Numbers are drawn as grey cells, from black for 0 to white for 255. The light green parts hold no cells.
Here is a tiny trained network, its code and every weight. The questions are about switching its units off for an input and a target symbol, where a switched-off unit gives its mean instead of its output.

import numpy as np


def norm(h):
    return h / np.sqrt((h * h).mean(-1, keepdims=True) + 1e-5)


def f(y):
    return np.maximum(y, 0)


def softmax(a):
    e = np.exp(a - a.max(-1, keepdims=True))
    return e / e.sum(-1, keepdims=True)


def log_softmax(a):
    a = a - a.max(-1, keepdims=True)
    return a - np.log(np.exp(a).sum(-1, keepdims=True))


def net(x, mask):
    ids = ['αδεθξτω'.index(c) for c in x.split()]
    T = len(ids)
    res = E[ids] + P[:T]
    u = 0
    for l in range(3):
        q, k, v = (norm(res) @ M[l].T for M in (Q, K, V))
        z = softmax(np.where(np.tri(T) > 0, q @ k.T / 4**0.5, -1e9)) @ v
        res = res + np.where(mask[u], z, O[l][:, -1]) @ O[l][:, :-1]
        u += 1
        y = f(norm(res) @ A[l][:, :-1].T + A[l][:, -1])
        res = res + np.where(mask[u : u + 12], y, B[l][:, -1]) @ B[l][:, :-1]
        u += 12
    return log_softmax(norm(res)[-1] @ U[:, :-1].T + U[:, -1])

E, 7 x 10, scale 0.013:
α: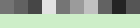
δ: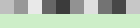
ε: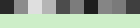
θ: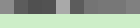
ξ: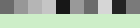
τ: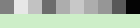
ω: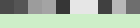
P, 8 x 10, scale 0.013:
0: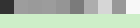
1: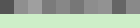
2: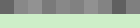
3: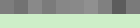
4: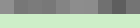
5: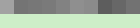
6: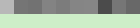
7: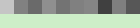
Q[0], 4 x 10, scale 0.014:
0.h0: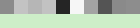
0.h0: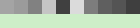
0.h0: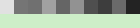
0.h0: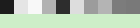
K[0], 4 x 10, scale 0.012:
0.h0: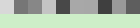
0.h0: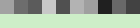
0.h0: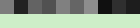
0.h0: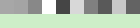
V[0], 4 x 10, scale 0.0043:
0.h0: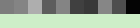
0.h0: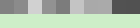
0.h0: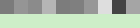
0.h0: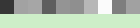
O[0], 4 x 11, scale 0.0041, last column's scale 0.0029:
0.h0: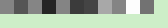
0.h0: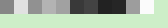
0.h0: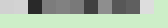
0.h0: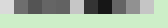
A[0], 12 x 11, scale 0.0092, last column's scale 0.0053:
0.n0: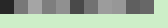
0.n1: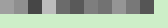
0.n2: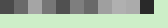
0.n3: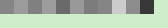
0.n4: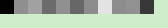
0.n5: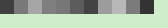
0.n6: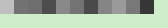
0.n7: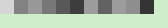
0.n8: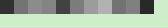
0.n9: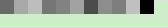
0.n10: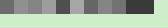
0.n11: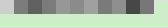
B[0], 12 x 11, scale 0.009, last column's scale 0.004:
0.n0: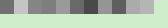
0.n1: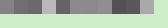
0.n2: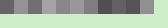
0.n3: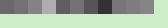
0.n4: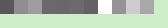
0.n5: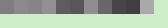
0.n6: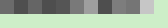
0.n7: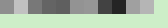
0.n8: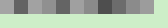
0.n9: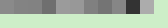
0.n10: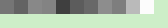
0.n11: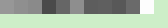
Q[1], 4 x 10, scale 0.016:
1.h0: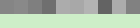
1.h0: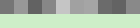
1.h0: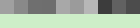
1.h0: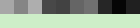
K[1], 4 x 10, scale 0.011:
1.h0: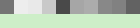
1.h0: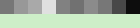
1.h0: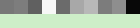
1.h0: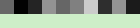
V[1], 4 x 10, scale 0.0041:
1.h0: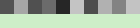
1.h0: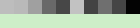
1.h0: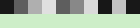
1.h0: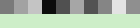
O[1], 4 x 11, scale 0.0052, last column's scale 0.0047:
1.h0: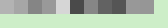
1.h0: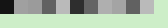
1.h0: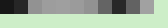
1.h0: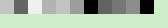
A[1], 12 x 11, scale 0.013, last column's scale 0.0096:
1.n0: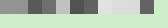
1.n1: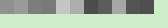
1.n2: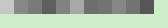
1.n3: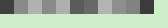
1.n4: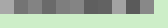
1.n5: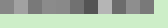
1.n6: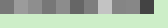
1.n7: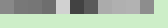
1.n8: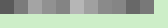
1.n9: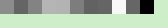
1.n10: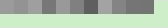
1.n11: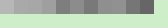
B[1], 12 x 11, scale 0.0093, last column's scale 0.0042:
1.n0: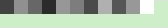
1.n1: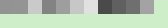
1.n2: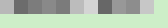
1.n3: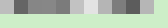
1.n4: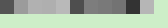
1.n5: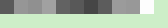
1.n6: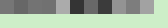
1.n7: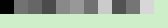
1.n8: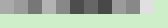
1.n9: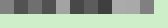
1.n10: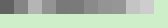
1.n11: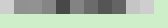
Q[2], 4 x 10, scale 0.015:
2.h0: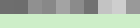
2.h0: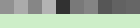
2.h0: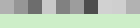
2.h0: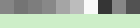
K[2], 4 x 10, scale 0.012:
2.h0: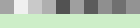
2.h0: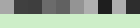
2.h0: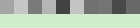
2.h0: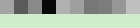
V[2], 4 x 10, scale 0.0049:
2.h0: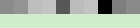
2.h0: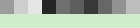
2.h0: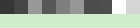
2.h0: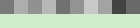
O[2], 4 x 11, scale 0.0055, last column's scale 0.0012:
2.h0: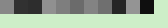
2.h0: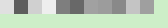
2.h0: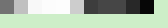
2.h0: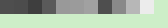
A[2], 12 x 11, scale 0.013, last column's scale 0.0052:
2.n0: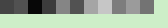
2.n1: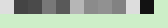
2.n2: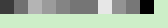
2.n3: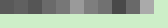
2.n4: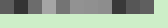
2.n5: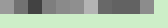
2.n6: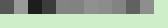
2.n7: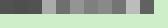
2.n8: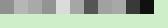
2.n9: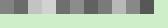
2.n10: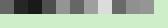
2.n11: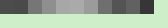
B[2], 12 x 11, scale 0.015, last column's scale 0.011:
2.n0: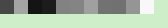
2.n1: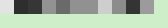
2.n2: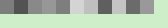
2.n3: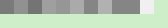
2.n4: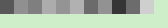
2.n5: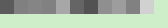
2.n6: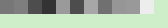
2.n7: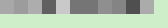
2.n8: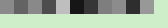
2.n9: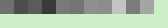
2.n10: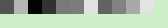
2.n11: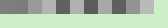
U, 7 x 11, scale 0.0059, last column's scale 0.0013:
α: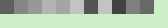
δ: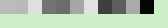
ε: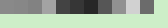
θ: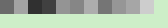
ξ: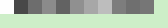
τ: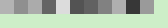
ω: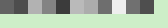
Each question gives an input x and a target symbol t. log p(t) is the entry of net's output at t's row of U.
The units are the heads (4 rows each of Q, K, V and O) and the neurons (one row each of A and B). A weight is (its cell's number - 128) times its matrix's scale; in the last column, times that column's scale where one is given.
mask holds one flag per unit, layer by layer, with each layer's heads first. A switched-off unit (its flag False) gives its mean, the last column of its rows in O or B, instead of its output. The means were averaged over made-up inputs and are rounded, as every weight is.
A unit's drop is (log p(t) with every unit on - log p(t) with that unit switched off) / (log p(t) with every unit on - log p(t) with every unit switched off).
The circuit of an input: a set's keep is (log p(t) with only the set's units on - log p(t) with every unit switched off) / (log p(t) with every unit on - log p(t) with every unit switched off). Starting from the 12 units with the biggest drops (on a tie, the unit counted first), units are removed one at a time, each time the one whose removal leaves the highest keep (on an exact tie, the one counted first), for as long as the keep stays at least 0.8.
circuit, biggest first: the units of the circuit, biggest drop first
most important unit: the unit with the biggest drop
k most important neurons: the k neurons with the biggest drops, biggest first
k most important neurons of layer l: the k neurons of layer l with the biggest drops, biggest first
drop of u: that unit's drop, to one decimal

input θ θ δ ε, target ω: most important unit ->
0.h0
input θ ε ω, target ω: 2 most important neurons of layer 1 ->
[1.n0 1.n8]
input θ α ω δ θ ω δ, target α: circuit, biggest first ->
[2.n10 2.n0 2.n6]
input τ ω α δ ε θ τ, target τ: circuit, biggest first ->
[0.h0 2.h0 2.n8 2.n0]
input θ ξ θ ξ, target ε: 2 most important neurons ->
[1.n5 0.n11]
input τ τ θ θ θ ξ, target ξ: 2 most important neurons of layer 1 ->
[1.n4 1.n0]
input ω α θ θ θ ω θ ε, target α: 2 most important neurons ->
[0.n10 1.n8]
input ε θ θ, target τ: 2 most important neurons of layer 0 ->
[0.n6 0.n4]
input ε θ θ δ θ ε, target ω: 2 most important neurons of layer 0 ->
[0.n4 0.n6]
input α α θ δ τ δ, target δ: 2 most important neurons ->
[2.n0 2.n10]
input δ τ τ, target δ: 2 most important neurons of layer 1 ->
[1.n1 1.n3]
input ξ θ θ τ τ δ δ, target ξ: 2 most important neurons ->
[2.n1 1.n2]
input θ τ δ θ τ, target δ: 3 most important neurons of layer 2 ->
[2.n0 2.n10 2.n6]
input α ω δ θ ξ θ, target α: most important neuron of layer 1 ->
[1.n6]
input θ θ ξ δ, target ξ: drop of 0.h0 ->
0.9
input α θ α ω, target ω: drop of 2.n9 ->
0.4
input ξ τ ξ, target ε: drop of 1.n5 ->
0.2
